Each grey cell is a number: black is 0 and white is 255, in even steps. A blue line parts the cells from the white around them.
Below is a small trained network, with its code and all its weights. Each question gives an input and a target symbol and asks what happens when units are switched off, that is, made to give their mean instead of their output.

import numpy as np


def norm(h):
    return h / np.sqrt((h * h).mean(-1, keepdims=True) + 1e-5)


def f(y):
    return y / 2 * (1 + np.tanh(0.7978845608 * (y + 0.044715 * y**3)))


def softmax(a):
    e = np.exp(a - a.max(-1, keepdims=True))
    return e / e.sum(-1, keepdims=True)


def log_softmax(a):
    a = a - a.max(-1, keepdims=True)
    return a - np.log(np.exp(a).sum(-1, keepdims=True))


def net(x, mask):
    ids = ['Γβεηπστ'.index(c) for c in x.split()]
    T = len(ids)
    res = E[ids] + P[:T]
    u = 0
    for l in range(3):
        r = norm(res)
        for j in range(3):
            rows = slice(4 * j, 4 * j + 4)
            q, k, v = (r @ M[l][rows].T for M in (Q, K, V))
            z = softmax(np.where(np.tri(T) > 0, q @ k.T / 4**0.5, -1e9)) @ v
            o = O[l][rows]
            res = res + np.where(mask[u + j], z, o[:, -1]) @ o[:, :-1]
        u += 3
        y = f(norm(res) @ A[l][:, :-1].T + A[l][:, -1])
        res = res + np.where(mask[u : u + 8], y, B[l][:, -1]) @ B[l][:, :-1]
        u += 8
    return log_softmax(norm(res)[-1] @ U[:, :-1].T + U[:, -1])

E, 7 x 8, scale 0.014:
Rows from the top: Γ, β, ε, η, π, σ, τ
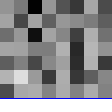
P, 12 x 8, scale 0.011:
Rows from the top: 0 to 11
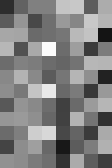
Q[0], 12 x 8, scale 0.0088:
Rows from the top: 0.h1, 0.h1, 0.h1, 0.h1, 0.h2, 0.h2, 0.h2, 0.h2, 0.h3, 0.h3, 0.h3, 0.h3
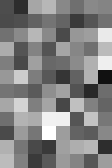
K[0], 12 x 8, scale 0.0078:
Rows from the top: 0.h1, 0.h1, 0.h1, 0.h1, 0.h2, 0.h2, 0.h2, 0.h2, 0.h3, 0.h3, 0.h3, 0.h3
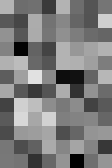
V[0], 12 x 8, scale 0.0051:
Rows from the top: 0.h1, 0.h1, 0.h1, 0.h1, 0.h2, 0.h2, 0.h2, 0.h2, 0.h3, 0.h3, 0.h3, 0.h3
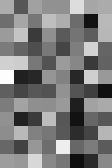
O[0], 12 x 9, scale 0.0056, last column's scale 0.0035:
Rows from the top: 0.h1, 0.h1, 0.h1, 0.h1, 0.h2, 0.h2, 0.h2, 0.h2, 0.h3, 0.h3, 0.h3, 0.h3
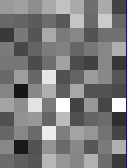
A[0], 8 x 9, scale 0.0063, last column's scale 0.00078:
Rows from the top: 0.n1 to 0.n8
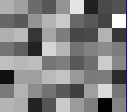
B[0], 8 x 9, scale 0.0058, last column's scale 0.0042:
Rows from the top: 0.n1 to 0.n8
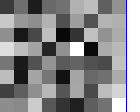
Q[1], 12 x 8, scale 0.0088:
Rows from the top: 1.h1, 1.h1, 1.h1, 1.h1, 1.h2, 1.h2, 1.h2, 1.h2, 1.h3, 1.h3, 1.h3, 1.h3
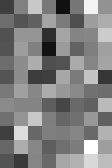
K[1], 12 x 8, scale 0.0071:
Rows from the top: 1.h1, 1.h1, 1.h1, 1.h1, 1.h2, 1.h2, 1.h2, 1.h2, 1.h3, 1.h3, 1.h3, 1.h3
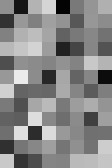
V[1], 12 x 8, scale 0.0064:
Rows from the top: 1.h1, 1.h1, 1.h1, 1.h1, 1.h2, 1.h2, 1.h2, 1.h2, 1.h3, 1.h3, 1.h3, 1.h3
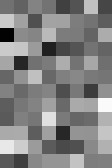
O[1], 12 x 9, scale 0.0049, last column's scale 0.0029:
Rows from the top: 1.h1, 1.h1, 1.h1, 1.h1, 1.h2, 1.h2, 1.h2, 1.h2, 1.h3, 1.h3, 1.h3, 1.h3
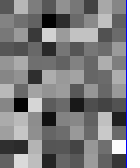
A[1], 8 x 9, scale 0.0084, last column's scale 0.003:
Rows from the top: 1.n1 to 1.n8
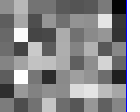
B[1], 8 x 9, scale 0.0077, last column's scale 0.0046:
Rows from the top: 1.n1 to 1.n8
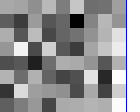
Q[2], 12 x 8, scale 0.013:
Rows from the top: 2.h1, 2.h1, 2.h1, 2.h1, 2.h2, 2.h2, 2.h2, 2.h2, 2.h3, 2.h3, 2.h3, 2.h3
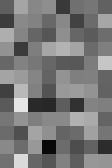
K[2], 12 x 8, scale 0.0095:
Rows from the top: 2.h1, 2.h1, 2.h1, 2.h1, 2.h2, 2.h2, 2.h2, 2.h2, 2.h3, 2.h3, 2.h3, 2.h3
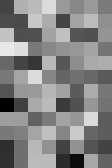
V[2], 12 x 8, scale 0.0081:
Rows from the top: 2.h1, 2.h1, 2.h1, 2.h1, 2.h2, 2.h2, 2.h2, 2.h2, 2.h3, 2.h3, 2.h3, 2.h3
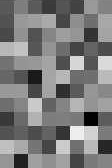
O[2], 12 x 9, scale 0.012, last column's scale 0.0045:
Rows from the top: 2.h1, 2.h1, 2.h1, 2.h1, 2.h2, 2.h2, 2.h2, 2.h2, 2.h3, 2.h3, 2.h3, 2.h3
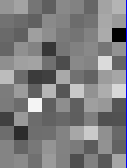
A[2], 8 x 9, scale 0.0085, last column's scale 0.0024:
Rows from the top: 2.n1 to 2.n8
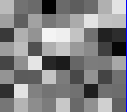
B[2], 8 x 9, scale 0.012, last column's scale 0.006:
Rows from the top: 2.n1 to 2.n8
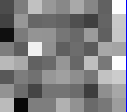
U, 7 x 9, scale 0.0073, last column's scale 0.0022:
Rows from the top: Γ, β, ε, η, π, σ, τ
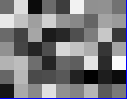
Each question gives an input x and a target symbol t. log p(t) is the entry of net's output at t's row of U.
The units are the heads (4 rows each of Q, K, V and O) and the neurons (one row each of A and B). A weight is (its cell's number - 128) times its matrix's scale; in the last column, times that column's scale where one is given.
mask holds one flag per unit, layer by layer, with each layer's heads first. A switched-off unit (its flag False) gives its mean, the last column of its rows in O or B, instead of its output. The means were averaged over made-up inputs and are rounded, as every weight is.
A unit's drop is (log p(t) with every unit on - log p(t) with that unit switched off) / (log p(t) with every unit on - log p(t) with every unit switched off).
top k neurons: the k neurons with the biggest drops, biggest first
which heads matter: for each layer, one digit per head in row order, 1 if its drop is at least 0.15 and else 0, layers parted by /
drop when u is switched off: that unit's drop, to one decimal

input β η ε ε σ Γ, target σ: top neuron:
[0.n8]
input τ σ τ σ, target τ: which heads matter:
001 / 000 / 010
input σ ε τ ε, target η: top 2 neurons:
[0.n1; 1.n4]
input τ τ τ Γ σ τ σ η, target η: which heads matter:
001 / 000 / 000
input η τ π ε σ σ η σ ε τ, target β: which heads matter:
001 / 110 / 001
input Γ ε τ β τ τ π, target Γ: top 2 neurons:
[0.n4; 1.n6]
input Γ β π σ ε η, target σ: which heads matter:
000 / 101 / 000
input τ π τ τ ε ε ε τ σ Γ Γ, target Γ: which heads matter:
000 / 000 / 010
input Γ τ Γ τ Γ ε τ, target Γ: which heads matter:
010 / 001 / 010
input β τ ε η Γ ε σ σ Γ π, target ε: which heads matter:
111 / 001 / 011
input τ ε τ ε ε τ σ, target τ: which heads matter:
000 / 000 / 000
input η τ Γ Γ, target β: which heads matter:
001 / 110 / 001
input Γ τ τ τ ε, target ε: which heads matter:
000 / 001 / 000
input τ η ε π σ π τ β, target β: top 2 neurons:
[1.n4; 0.n8]
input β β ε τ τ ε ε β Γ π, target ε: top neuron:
[0.n1]
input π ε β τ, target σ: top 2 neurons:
[1.n6; 0.n2]
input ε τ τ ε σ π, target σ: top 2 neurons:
[0.n8; 0.n7]
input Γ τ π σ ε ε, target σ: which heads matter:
010 / 101 / 000
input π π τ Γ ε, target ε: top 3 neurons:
[1.n2; 0.n4; 1.n3]
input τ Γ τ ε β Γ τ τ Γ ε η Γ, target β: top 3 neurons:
[1.n1; 0.n8; 2.n3]
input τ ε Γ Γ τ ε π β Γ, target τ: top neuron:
[0.n8]
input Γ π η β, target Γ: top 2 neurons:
[0.n4; 1.n8]
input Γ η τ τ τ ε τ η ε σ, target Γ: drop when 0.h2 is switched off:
0.9
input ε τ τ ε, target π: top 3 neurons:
[0.n4; 1.n4; 0.n6]
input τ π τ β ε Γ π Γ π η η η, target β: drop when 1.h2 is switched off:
0.3
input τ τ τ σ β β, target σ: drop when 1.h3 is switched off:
1.3
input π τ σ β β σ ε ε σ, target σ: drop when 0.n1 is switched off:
-0.1
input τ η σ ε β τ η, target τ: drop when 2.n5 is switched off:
0.0
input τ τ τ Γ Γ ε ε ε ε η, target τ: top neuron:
[1.n7]
